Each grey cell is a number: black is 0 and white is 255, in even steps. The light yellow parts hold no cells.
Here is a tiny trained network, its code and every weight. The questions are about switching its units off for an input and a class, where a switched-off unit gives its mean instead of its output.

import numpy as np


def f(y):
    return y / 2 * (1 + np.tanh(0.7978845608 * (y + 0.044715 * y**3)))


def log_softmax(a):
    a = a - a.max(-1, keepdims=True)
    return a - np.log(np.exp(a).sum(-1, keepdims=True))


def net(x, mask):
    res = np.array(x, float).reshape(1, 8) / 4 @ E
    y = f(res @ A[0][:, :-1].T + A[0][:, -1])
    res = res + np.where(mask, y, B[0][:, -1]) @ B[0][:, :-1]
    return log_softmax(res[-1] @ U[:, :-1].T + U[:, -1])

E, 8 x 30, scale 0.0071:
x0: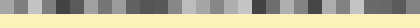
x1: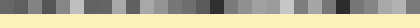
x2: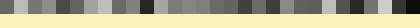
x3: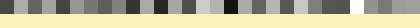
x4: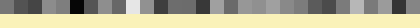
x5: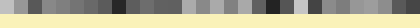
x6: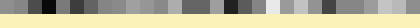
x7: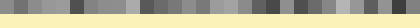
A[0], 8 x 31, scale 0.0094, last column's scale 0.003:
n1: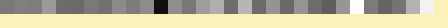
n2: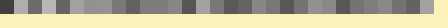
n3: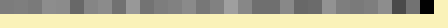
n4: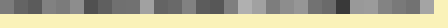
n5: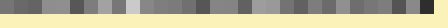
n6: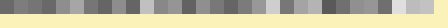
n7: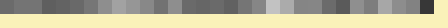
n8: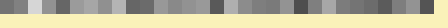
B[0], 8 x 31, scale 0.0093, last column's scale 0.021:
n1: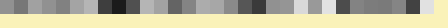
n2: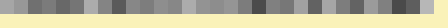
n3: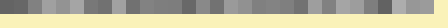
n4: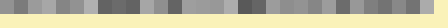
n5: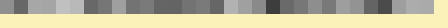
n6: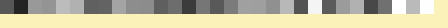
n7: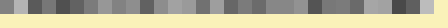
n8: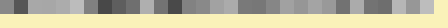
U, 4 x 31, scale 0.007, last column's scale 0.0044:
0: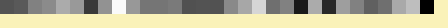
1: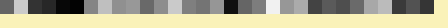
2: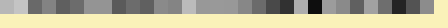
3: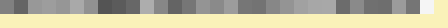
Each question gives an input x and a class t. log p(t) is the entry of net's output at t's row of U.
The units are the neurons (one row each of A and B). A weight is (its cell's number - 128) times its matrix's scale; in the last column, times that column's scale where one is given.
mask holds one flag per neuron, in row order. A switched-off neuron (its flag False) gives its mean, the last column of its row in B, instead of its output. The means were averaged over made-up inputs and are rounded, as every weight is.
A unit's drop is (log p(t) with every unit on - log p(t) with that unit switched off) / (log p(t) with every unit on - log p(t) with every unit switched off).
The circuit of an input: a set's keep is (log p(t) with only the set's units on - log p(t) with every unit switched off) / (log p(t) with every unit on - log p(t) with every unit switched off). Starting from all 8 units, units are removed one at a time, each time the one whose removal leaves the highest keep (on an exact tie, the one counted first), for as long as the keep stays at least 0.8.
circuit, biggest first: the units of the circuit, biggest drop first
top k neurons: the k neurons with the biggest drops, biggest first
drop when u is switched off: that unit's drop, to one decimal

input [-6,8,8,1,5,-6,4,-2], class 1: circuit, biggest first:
[n7]
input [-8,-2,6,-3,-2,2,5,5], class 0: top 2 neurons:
[n1 n5]
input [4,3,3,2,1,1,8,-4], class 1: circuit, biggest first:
[n7 n8]
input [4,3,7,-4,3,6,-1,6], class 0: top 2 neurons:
[n1 n3]
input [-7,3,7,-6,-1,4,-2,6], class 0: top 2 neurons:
[n1 n3]
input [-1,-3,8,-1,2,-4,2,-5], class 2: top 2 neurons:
[n6 n5]
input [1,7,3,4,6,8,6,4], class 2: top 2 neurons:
[n6 n7]
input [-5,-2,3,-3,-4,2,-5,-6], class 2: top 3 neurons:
[n6 n2 n1]
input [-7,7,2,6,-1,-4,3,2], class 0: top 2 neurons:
[n6 n1]
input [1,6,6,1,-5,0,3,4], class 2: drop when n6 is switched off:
0.7
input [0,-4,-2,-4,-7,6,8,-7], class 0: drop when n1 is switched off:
0.4
